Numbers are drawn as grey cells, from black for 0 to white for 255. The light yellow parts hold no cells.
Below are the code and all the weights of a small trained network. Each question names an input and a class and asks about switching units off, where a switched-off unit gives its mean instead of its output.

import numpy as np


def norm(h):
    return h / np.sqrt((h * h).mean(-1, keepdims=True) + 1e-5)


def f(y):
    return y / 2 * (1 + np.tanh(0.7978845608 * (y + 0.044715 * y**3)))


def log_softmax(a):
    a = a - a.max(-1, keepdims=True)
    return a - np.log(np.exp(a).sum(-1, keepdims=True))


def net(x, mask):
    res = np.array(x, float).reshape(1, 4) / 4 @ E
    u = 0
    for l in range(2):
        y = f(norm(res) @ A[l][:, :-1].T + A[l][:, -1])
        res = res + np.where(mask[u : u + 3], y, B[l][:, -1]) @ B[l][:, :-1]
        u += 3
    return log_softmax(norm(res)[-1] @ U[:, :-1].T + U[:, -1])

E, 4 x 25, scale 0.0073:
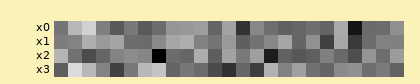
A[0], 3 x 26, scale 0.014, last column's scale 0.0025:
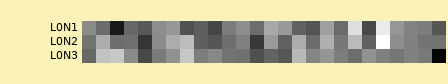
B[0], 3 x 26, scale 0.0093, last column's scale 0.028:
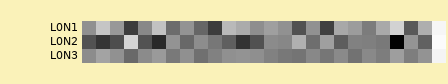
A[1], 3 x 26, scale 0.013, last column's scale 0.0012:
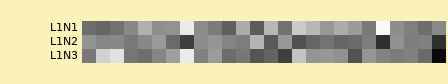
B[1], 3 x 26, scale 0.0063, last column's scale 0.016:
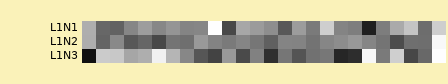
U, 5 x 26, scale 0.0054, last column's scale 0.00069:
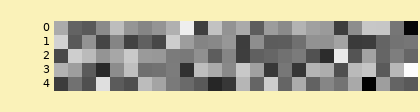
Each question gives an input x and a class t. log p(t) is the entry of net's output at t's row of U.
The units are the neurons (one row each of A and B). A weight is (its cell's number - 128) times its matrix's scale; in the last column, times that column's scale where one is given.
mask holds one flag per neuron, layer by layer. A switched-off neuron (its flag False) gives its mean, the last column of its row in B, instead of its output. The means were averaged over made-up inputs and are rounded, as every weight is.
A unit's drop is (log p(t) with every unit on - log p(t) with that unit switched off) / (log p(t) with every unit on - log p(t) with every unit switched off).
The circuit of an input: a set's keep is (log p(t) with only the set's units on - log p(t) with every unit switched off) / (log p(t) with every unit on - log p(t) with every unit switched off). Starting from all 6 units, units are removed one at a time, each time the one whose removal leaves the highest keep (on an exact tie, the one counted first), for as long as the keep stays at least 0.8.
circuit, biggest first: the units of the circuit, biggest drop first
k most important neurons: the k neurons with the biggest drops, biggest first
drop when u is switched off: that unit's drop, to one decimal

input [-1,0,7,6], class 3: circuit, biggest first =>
[L1N3]
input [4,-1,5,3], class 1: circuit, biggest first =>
[L0N1 L0N2 L0N3 L1N3]
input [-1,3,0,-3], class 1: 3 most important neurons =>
[L0N1 L0N2 L1N3]
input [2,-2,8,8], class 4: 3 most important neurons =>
[L0N1 L1N3 L0N3]
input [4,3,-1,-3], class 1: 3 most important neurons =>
[L0N1 L0N2 L0N3]
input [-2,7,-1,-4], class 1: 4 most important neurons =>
[L0N1 L0N2 L1N3 L1N1]
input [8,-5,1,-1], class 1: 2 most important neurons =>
[L0N1 L0N2]
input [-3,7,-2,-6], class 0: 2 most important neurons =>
[L0N2 L0N1]
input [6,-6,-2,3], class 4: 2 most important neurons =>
[L0N2 L0N1]
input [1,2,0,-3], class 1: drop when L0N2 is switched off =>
0.9
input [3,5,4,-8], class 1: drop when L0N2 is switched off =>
0.4
